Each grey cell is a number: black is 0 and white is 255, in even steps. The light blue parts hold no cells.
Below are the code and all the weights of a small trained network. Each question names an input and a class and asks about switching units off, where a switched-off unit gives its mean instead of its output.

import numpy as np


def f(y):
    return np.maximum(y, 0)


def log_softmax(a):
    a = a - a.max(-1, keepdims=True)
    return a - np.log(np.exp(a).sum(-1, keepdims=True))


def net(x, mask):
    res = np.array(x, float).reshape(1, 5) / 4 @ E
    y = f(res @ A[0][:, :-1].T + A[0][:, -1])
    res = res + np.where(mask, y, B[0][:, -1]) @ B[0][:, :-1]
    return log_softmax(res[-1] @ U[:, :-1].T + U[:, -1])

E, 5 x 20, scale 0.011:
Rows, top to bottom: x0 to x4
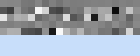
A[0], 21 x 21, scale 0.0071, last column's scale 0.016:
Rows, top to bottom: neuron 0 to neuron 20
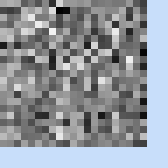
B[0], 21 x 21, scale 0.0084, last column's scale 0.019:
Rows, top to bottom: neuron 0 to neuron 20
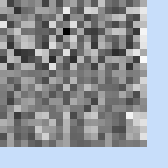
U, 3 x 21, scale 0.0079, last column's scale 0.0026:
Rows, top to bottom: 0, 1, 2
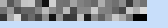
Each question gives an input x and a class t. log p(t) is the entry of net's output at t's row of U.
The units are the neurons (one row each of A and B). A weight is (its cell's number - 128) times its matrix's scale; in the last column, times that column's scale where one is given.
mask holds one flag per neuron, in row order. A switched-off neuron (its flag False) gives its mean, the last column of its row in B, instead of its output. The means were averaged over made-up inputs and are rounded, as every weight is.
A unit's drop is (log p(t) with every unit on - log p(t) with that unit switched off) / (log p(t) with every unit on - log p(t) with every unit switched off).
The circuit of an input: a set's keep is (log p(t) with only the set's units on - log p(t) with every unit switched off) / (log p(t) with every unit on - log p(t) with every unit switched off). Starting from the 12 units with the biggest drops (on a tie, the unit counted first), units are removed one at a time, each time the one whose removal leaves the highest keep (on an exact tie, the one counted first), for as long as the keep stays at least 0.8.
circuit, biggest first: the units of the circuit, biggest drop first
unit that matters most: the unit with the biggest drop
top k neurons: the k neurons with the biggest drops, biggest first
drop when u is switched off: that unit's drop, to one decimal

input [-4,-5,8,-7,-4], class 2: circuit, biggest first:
neuron 4
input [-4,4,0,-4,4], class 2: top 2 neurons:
neuron 1; neuron 8
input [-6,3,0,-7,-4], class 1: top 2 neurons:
neuron 6; neuron 1
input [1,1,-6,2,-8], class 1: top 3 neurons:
neuron 1; neuron 5; neuron 11
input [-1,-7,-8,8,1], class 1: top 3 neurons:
neuron 16; neuron 18; neuron 11
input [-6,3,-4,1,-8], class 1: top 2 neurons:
neuron 1; neuron 5
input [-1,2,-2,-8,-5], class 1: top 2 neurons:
neuron 1; neuron 5
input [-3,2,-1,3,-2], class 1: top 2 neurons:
neuron 6; neuron 5
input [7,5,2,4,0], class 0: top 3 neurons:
neuron 3; neuron 16; neuron 1
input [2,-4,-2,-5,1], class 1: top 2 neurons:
neuron 16; neuron 11
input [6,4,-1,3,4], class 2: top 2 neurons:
neuron 8; neuron 1
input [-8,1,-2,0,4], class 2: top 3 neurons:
neuron 1; neuron 8; neuron 16
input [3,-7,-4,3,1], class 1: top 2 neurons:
neuron 16; neuron 18
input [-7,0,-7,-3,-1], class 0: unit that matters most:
neuron 6
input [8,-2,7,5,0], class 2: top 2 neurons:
neuron 4; neuron 6
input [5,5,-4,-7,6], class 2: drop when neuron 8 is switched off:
0.6
